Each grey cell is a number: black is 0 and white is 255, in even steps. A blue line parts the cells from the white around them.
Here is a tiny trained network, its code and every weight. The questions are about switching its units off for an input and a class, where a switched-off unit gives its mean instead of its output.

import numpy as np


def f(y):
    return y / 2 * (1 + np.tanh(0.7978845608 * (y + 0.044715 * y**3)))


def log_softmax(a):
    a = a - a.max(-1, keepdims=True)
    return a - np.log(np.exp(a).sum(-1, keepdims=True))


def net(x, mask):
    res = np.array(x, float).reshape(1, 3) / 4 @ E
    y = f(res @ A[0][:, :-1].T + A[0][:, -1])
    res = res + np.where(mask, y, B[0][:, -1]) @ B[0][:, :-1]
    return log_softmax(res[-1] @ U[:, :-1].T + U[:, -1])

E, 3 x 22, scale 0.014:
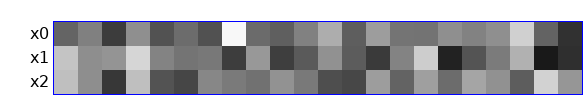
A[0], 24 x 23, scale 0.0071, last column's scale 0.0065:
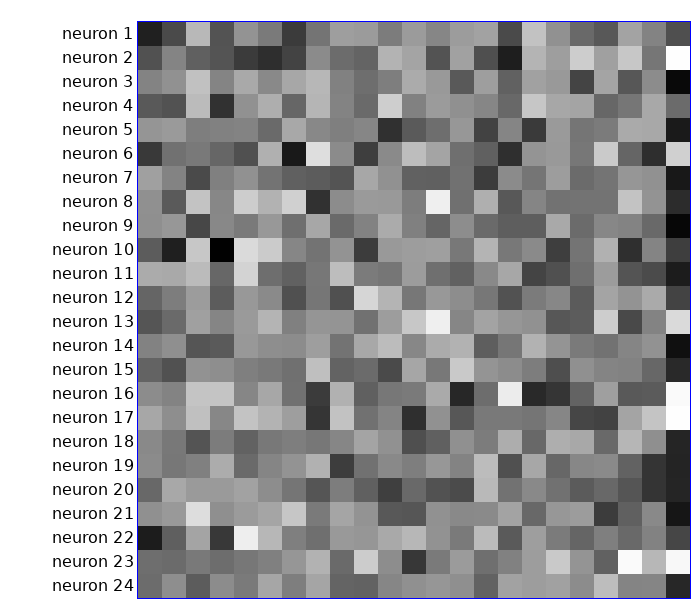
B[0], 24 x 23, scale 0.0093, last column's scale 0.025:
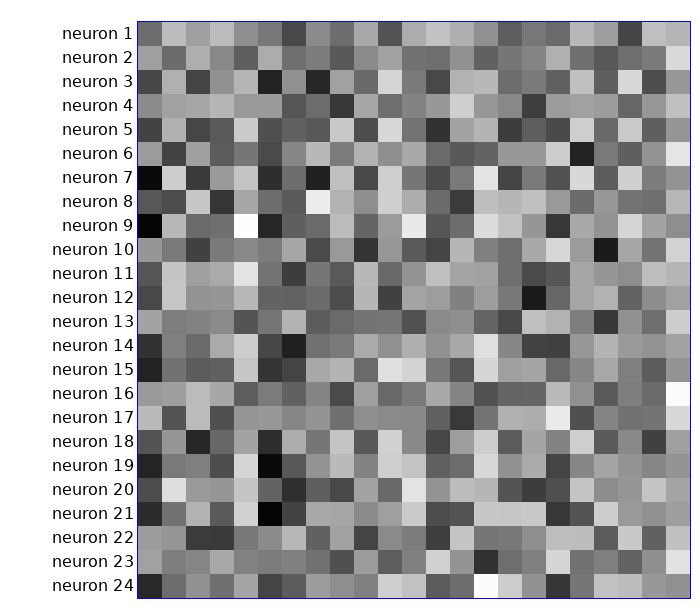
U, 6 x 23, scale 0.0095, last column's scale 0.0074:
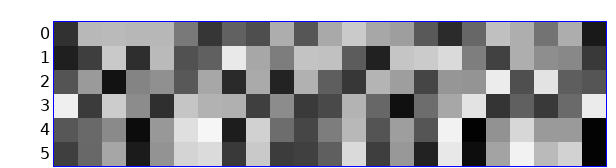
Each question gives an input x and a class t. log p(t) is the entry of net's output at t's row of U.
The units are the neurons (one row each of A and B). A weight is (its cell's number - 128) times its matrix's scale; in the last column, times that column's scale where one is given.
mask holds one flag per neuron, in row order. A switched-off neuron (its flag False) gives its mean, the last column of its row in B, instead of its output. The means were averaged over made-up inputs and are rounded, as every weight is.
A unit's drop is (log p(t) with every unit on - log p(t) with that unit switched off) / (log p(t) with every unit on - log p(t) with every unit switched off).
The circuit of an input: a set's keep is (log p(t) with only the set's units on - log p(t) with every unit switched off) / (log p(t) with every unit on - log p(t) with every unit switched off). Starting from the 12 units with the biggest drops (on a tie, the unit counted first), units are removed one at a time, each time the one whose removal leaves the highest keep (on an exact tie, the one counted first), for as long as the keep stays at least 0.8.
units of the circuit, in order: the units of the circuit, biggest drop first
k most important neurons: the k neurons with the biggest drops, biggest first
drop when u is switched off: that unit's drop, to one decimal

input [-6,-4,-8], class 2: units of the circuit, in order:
[neuron 22]
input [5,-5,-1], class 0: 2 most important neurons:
[neuron 4; neuron 8]
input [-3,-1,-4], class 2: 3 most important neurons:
[neuron 6; neuron 22; neuron 10]
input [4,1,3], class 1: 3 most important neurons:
[neuron 16; neuron 23; neuron 13]
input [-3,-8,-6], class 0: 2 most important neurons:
[neuron 1; neuron 4]
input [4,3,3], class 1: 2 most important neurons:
[neuron 23; neuron 13]
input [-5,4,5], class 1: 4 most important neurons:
[neuron 17; neuron 10; neuron 21; neuron 22]
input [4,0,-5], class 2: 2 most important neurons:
[neuron 10; neuron 8]
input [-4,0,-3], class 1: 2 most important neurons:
[neuron 8; neuron 23]
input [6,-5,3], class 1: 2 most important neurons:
[neuron 6; neuron 16]
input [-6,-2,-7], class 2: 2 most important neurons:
[neuron 10; neuron 22]
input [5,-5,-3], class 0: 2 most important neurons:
[neuron 4; neuron 1]
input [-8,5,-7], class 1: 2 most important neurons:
[neuron 8; neuron 21]
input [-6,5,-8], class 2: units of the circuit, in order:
[neuron 10]
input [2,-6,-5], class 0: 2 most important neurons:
[neuron 1; neuron 4]
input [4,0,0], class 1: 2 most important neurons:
[neuron 16; neuron 23]
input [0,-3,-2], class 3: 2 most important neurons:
[neuron 11; neuron 20]
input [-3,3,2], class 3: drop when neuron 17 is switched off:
0.2
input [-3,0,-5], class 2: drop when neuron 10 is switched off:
0.1
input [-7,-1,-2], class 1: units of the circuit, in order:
[neuron 8]
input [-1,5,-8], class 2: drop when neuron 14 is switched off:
0.0
